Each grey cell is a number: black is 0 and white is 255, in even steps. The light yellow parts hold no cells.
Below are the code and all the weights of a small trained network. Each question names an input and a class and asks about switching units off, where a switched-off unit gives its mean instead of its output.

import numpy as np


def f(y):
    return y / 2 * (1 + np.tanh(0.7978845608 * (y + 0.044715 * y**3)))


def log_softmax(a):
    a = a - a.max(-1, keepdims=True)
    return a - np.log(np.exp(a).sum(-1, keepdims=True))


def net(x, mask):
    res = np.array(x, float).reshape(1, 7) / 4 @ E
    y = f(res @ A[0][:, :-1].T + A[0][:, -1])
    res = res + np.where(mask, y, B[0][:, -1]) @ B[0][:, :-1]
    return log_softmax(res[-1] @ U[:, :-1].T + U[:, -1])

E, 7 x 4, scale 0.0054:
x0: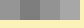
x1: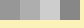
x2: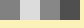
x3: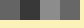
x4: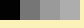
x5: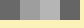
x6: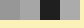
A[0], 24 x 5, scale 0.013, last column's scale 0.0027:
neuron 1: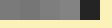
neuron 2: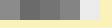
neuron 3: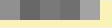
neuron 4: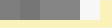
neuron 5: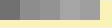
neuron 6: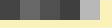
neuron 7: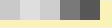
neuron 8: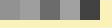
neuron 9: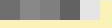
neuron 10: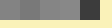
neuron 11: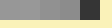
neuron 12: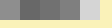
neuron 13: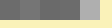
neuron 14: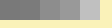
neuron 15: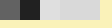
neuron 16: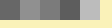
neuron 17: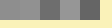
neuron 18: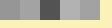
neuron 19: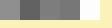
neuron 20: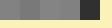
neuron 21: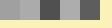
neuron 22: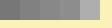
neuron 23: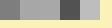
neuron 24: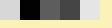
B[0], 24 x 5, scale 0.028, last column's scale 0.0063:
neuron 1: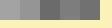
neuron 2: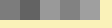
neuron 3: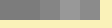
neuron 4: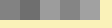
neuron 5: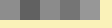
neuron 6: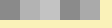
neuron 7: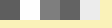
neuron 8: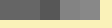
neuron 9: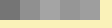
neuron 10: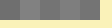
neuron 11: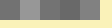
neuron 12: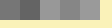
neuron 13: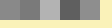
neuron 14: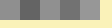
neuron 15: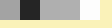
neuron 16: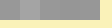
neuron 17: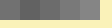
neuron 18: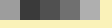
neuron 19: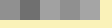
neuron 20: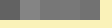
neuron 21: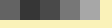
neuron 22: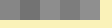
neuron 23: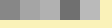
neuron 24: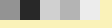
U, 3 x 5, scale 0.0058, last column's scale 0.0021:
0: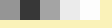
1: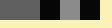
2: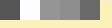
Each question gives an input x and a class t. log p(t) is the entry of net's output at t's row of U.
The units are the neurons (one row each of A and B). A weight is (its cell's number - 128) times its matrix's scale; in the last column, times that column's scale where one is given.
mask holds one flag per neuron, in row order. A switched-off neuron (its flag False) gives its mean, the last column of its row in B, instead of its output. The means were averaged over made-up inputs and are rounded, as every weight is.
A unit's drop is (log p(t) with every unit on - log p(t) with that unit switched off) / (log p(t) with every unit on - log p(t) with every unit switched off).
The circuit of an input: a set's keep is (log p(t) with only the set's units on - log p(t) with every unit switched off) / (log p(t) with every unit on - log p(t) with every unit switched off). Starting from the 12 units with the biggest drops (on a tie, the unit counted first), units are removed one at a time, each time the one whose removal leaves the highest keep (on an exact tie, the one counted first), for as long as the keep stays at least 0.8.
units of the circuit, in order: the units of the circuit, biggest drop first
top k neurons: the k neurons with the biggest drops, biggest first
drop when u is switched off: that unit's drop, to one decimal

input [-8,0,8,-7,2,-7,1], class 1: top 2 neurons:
[neuron 21; neuron 18]
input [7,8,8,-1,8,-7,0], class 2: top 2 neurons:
[neuron 7; neuron 24]
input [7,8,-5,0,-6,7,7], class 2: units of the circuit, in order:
[neuron 7]
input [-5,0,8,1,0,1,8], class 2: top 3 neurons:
[neuron 15; neuron 24; neuron 6]
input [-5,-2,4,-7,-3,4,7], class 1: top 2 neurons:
[neuron 21; neuron 18]
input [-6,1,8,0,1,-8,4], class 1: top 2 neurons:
[neuron 24; neuron 15]
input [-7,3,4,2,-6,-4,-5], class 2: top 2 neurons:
[neuron 15; neuron 7]
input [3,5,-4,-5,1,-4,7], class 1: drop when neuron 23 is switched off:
0.0
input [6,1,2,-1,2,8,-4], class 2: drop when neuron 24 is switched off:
0.1
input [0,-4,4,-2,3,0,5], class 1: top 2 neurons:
[neuron 24; neuron 15]
